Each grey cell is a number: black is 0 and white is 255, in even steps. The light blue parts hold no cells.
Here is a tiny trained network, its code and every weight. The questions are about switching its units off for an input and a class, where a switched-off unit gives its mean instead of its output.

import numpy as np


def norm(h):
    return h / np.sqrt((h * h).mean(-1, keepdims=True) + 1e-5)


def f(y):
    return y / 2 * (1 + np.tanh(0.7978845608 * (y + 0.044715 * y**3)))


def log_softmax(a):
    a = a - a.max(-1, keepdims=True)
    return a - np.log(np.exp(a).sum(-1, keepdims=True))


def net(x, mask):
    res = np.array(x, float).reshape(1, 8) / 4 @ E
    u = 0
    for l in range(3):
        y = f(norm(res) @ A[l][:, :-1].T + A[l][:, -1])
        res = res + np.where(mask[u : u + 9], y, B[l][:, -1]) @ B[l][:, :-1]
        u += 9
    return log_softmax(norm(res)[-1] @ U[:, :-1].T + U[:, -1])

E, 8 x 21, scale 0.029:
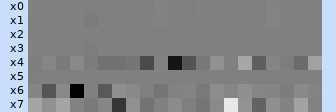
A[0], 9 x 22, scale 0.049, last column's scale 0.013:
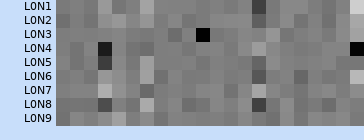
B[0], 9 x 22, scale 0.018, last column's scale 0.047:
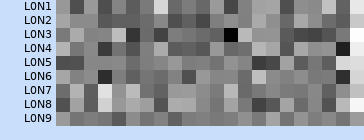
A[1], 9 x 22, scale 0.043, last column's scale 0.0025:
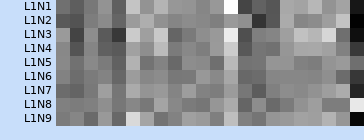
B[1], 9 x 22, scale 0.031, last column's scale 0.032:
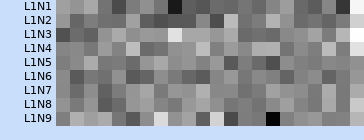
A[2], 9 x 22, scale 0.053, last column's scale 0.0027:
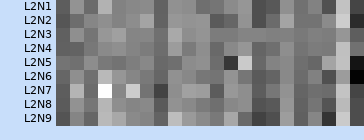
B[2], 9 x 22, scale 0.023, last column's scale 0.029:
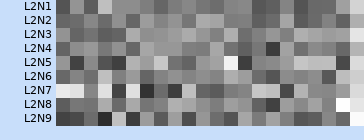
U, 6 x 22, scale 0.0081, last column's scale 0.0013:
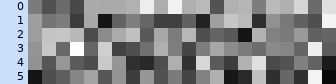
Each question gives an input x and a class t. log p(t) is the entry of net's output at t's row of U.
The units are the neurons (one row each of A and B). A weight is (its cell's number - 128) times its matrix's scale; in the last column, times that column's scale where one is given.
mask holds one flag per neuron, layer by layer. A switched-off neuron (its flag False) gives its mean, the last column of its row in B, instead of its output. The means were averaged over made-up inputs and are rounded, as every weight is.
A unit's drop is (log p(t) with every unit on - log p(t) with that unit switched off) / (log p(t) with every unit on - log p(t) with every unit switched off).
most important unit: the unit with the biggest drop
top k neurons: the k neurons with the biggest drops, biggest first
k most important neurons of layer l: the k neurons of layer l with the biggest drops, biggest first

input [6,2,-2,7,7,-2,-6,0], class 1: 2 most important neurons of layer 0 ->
(L0N8, L0N5)
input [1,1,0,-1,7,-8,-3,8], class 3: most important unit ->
L2N7
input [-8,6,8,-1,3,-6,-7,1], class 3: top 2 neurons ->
(L0N7, L0N4)
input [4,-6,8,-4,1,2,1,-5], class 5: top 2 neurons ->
(L0N8, L0N5)
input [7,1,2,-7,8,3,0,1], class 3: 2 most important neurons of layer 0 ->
(L0N1, L0N4)
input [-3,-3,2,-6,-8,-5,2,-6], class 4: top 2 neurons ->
(L0N8, L0N3)
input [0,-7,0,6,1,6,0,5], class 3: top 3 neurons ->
(L0N7, L0N1, L0N6)
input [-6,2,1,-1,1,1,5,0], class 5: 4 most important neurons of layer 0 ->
(L0N5, L0N8, L0N1, L0N6)
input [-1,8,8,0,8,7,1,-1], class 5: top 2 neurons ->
(L0N4, L1N4)
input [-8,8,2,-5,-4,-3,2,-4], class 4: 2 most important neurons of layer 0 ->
(L0N8, L0N3)
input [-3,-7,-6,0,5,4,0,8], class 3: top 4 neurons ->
(L0N7, L0N1, L0N6, L1N1)
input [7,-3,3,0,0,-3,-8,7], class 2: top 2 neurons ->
(L0N3, L1N9)
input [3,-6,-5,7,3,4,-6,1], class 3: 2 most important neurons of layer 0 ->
(L0N7, L0N4)
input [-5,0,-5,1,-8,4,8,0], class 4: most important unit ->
L0N5
